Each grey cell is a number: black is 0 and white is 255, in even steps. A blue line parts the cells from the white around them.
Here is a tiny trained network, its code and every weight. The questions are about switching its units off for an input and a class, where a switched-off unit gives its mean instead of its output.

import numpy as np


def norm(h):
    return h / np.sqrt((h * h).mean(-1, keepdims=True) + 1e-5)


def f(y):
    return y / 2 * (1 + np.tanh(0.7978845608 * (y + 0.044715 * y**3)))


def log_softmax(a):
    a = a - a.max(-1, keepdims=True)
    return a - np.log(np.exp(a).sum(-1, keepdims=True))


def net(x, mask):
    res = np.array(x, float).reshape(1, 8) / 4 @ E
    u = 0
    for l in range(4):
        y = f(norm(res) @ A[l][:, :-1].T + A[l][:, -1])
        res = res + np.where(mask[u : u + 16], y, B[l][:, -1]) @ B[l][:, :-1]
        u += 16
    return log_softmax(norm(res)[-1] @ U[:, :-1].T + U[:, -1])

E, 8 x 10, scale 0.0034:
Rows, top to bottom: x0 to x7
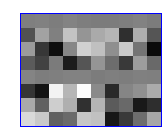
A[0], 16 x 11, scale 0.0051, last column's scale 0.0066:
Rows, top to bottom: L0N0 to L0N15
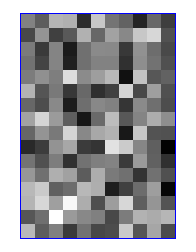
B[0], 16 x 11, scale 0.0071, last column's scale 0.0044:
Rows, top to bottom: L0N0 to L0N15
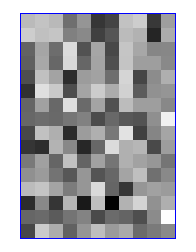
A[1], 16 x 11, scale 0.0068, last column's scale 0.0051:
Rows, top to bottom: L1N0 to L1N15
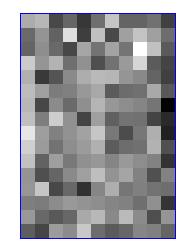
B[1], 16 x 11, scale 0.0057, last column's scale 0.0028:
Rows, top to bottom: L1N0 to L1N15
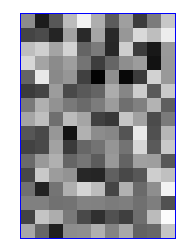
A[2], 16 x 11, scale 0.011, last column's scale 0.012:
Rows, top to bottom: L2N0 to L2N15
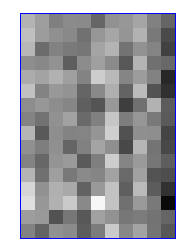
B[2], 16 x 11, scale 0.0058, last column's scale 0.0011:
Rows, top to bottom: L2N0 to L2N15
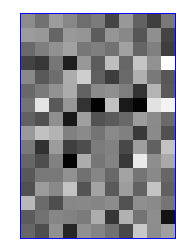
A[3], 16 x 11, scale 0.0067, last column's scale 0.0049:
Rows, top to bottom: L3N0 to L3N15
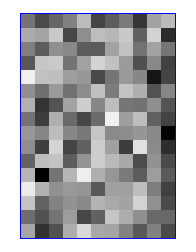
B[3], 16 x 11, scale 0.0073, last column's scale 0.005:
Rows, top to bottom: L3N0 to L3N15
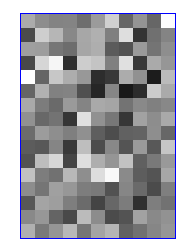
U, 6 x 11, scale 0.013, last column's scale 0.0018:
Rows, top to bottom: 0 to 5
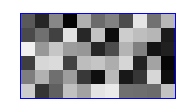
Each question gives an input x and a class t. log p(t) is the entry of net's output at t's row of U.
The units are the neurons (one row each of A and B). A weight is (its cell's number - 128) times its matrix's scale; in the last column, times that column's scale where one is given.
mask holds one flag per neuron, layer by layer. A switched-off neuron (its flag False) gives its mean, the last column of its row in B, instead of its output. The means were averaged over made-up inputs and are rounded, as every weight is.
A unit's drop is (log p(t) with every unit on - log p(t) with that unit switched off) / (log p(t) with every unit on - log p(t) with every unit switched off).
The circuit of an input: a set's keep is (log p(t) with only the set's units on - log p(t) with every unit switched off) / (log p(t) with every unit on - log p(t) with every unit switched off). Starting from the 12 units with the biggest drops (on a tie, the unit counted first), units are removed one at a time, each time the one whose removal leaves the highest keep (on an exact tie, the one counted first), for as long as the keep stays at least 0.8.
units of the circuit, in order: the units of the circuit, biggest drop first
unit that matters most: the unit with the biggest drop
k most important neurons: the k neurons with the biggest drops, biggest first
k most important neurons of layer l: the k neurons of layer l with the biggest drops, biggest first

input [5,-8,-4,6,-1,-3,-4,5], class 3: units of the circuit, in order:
[L0N5]
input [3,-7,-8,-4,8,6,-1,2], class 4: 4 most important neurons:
[L0N14; L0N4; L0N8; L2N6]
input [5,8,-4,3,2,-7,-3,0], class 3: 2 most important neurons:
[L0N8; L0N4]
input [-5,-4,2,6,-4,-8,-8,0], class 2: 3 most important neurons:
[L0N1; L1N2; L0N14]
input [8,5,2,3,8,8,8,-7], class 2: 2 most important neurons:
[L0N0; L0N7]
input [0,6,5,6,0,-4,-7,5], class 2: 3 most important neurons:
[L0N1; L0N13; L1N2]
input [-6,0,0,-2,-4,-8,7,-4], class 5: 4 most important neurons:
[L1N0; L0N1; L1N12; L0N7]
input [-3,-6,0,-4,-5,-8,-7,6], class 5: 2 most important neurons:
[L1N0; L1N12]
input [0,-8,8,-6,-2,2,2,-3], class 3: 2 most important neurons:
[L0N5; L0N15]
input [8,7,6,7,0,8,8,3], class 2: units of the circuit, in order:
[L0N0; L1N7]
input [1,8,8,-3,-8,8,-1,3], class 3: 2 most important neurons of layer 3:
[L3N3; L3N5]
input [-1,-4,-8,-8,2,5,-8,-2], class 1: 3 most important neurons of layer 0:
[L0N13; L0N0; L0N14]
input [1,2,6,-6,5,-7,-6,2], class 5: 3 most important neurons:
[L1N0; L1N12; L0N0]
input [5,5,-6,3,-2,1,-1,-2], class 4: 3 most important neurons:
[L0N14; L0N7; L2N6]
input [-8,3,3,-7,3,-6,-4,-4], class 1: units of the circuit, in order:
[L0N13]
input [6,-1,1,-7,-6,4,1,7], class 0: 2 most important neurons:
[L0N12; L1N8]
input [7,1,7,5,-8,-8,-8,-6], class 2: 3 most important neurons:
[L0N1; L1N2; L0N14]
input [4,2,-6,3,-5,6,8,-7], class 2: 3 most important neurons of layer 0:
[L0N0; L0N11; L0N13]
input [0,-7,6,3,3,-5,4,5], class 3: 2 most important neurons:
[L0N5; L0N15]
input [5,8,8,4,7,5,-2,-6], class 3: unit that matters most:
L0N8
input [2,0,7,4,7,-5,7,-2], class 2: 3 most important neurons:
[L0N0; L1N7; L3N4]
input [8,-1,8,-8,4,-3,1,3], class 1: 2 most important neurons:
[L0N13; L1N1]
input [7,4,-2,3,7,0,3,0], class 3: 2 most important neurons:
[L0N8; L0N4]
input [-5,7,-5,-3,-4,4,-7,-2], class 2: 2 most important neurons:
[L0N1; L3N4]
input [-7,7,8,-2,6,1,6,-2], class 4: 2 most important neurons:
[L1N11; L1N14]
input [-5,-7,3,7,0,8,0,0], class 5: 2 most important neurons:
[L0N13; L0N14]
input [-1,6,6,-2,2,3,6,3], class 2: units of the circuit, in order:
[L0N0]
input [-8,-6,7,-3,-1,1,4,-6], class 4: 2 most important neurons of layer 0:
[L0N4; L0N8]
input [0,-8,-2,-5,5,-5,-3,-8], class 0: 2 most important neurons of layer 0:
[L0N9; L0N4]
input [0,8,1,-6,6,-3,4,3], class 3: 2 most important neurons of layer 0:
[L0N4; L0N8]
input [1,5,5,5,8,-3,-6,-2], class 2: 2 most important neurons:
[L0N1; L0N13]
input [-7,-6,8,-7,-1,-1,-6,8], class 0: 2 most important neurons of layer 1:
[L1N8; L1N9]
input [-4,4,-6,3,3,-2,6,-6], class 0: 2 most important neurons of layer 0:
[L0N9; L0N1]
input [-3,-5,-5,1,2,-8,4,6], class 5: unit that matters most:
L1N0
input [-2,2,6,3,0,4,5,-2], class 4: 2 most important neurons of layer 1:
[L1N11; L1N4]
